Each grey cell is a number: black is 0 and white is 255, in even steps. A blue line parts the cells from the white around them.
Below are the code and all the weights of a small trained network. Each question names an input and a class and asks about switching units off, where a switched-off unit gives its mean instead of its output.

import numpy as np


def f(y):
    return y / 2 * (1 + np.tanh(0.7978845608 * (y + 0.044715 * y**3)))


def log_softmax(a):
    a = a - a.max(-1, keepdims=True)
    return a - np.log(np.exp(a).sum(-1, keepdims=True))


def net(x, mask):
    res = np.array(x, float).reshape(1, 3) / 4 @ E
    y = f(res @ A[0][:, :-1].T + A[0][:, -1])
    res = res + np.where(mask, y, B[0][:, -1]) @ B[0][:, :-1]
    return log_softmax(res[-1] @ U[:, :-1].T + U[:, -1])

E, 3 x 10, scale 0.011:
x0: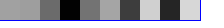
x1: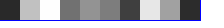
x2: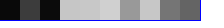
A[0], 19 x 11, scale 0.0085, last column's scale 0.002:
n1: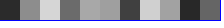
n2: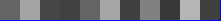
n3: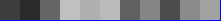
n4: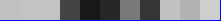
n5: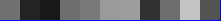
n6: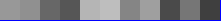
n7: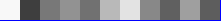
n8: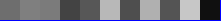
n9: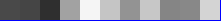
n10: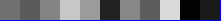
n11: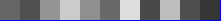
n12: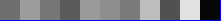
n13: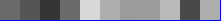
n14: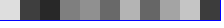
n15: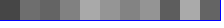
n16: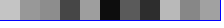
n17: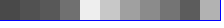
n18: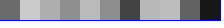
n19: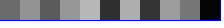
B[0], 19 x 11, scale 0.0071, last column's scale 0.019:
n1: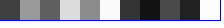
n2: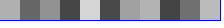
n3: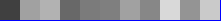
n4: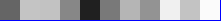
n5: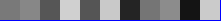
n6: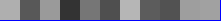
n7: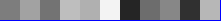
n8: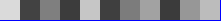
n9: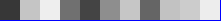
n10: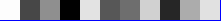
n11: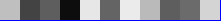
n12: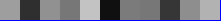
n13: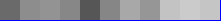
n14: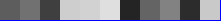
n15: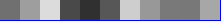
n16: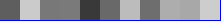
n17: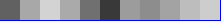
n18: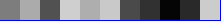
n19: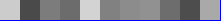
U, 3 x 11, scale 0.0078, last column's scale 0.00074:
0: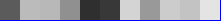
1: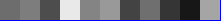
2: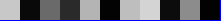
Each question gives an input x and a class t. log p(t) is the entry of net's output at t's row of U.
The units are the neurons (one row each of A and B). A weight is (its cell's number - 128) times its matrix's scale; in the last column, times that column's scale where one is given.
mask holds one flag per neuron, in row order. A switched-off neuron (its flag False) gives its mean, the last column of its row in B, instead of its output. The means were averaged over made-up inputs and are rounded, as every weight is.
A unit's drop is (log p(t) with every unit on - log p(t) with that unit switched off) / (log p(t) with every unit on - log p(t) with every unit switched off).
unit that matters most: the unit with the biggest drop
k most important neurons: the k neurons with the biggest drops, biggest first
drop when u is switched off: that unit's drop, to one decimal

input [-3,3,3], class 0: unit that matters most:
n14
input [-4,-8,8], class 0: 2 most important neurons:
(n9 n3)
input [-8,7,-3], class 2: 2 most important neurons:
(n10 n11)
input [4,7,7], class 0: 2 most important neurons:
(n9 n17)
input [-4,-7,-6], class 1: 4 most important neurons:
(n14 n7 n9 n5)
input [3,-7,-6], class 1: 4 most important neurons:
(n14 n7 n9 n5)
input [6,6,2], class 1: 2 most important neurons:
(n1 n10)
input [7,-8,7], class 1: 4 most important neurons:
(n5 n14 n7 n4)
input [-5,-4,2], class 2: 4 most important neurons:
(n11 n1 n10 n18)
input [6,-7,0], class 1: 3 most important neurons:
(n5 n14 n7)
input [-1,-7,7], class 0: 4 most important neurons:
(n9 n1 n3 n17)
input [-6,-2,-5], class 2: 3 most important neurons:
(n10 n11 n9)
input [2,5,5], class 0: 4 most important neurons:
(n9 n14 n17 n5)
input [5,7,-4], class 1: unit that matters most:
n1
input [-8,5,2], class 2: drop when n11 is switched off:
0.1
